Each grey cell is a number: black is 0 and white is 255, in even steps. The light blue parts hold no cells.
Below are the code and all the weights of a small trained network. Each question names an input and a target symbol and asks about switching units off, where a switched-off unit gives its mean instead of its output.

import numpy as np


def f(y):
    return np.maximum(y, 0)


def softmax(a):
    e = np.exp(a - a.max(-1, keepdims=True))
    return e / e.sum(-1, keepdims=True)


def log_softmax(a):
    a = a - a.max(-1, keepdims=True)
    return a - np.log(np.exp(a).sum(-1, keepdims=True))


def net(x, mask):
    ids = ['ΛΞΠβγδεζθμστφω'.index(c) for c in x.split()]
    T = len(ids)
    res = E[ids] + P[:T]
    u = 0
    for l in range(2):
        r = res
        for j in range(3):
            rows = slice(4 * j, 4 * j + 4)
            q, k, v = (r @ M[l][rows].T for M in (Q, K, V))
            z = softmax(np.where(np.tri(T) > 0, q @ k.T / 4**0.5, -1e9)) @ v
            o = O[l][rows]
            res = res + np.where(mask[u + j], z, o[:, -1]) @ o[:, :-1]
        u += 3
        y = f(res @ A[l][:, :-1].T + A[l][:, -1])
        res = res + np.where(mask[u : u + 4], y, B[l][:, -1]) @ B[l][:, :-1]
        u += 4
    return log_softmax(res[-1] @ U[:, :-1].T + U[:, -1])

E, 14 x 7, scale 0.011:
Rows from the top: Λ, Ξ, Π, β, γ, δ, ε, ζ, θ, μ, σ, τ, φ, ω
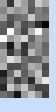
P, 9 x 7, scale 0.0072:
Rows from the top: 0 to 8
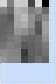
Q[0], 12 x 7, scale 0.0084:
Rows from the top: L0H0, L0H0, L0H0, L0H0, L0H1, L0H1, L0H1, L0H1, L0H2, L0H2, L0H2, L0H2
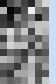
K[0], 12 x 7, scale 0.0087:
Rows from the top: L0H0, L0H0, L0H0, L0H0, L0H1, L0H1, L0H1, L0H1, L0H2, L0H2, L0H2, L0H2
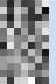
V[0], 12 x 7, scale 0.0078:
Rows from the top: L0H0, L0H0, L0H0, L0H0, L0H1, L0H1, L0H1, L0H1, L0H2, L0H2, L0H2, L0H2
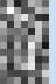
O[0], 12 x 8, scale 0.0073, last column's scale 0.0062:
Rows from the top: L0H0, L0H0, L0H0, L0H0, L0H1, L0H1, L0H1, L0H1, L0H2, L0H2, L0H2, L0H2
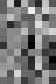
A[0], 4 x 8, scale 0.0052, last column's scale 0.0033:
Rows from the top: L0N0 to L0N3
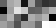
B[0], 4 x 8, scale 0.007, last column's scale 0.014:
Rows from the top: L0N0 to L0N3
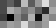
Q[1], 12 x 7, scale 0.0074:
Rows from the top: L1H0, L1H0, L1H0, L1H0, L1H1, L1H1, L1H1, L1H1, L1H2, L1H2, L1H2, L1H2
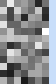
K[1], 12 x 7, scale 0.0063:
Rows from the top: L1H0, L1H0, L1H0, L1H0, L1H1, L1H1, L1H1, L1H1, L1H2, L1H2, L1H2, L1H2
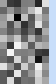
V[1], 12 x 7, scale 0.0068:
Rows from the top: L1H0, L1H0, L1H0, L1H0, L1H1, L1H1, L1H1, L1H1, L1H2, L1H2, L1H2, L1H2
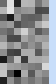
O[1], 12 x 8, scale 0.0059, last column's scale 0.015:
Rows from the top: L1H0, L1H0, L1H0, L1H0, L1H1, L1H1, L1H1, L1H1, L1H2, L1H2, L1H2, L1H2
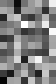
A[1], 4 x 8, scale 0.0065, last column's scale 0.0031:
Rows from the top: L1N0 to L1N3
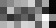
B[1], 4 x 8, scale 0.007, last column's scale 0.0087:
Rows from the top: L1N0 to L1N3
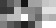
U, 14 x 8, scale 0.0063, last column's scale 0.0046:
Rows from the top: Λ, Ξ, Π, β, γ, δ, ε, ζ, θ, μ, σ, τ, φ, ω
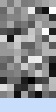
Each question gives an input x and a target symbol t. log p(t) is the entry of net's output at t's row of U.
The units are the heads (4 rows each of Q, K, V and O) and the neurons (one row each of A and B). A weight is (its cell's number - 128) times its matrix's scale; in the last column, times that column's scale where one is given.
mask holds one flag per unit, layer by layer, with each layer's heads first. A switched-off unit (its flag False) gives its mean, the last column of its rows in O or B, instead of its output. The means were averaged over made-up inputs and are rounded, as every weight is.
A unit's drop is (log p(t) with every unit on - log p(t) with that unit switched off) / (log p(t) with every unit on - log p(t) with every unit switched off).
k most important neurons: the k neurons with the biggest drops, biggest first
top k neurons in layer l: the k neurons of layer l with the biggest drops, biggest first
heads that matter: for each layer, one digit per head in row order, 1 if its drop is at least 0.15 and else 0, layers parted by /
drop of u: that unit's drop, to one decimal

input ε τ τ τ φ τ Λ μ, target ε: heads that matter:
110 / 110
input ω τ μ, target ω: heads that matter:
101 / 011
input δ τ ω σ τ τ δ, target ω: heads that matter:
100 / 001
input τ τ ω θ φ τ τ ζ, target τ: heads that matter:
010 / 000
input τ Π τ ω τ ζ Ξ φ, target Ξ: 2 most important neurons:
L1N3, L0N1
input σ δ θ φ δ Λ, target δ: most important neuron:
L0N1
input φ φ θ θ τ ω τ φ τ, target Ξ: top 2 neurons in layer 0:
L0N1, L0N3
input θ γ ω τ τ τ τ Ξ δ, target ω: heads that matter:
110 / 111
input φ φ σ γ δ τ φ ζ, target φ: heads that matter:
101 / 110
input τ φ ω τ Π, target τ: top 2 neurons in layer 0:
L0N3, L0N1
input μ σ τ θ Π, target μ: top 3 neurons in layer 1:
L1N2, L1N3, L1N0
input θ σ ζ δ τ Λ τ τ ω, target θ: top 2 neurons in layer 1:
L1N3, L1N1
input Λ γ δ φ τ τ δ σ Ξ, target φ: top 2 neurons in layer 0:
L0N3, L0N1
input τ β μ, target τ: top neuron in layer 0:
L0N3
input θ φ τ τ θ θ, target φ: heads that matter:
000 / 001
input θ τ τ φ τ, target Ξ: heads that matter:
000 / 110
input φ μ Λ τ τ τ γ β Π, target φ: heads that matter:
111 / 110
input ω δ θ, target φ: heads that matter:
000 / 010
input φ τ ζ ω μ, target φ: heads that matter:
101 / 110
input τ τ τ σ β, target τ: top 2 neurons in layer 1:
L1N1, L1N2
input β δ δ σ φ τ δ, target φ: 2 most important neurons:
L1N3, L1N1
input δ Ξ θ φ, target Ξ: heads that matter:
000 / 101
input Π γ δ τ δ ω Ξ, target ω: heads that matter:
110 / 001
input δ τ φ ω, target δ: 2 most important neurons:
L1N3, L0N1
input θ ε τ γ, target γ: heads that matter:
100 / 000
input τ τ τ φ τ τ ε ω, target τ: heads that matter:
010 / 000
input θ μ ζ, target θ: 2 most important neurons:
L1N3, L0N3
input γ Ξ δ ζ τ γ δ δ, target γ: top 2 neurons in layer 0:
L0N1, L0N3
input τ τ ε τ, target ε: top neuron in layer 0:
L0N3
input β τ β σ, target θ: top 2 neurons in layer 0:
L0N1, L0N3
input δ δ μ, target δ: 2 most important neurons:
L1N3, L0N1
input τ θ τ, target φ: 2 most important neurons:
L0N3, L1N1
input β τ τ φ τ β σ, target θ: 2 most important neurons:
L1N3, L0N1
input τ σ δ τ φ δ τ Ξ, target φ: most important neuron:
L1N3
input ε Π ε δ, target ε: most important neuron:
L0N3
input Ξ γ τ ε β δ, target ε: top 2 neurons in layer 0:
L0N3, L0N0
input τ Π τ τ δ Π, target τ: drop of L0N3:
0.2
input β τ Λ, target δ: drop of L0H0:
0.2
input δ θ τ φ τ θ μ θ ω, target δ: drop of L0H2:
0.1
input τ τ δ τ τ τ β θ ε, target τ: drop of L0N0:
0.0
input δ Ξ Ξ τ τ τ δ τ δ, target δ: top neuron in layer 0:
L0N1
